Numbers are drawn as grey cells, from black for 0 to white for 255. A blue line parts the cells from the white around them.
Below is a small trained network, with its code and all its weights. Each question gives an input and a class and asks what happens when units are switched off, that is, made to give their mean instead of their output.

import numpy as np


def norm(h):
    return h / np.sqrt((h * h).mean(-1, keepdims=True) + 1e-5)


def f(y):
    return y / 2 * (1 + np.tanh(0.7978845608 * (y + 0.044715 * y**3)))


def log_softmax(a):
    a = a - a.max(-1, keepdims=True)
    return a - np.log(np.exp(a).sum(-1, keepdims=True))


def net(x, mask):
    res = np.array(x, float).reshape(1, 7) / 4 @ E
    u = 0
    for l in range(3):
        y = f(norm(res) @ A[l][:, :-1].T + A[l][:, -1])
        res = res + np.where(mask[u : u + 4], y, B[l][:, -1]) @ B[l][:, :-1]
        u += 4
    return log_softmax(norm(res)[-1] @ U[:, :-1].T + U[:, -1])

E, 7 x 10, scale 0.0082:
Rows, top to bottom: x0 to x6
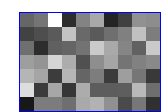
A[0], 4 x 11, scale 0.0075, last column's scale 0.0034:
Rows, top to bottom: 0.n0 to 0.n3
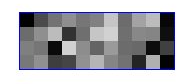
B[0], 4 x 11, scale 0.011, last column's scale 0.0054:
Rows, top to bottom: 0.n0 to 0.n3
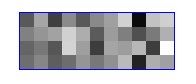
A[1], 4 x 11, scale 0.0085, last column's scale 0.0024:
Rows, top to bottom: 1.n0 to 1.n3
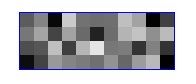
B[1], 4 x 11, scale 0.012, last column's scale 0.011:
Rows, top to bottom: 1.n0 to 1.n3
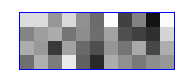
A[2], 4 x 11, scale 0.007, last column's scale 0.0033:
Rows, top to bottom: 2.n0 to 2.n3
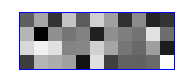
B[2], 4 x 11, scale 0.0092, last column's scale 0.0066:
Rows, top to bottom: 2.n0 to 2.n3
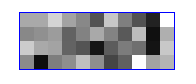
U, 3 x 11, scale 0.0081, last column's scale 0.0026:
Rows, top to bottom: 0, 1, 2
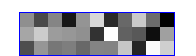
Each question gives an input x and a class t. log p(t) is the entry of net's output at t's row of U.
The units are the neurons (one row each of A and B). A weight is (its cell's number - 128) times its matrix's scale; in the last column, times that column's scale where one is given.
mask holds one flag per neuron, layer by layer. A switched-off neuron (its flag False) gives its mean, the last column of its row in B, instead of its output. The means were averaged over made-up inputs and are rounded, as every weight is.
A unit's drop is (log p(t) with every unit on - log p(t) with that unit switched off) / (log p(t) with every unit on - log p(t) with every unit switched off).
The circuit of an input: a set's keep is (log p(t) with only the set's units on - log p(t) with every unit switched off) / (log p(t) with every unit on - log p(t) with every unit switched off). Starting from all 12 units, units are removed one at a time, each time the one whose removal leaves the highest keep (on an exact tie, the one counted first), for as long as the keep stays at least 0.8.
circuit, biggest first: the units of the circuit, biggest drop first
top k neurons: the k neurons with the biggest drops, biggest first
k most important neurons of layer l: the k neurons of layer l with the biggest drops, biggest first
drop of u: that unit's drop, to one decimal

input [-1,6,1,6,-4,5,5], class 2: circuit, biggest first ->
[1.n0, 0.n0, 0.n2, 1.n1]
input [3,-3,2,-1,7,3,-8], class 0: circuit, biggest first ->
[1.n0, 0.n2, 2.n0, 1.n1]
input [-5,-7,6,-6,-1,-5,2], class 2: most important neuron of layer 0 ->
[0.n3]
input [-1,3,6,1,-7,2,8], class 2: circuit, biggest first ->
[0.n0, 1.n0]
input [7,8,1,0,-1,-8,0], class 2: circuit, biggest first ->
[1.n0, 0.n2, 0.n0]
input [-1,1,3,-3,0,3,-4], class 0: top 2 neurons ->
[0.n2, 1.n0]
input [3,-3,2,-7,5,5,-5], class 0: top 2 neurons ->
[1.n0, 0.n2]
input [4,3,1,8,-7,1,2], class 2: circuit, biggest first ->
[1.n0, 1.n1, 2.n0]
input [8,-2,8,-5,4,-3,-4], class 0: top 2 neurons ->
[1.n0, 1.n1]
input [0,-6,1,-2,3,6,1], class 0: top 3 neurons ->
[1.n0, 1.n1, 2.n0]
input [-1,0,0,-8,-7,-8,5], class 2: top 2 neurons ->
[0.n0, 1.n0]
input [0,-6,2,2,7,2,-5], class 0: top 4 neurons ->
[0.n2, 1.n0, 2.n0, 1.n1]
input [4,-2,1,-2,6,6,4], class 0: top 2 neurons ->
[1.n0, 0.n2]
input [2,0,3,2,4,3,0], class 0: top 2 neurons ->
[0.n2, 1.n0]
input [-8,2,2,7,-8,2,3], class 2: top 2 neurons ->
[1.n0, 0.n0]
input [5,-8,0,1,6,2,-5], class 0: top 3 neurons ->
[1.n0, 2.n0, 1.n1]
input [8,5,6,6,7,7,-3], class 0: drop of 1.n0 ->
0.2
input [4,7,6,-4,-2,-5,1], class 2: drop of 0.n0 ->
0.1
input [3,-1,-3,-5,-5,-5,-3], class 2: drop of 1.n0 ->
0.7
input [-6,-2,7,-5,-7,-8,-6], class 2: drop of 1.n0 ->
0.1
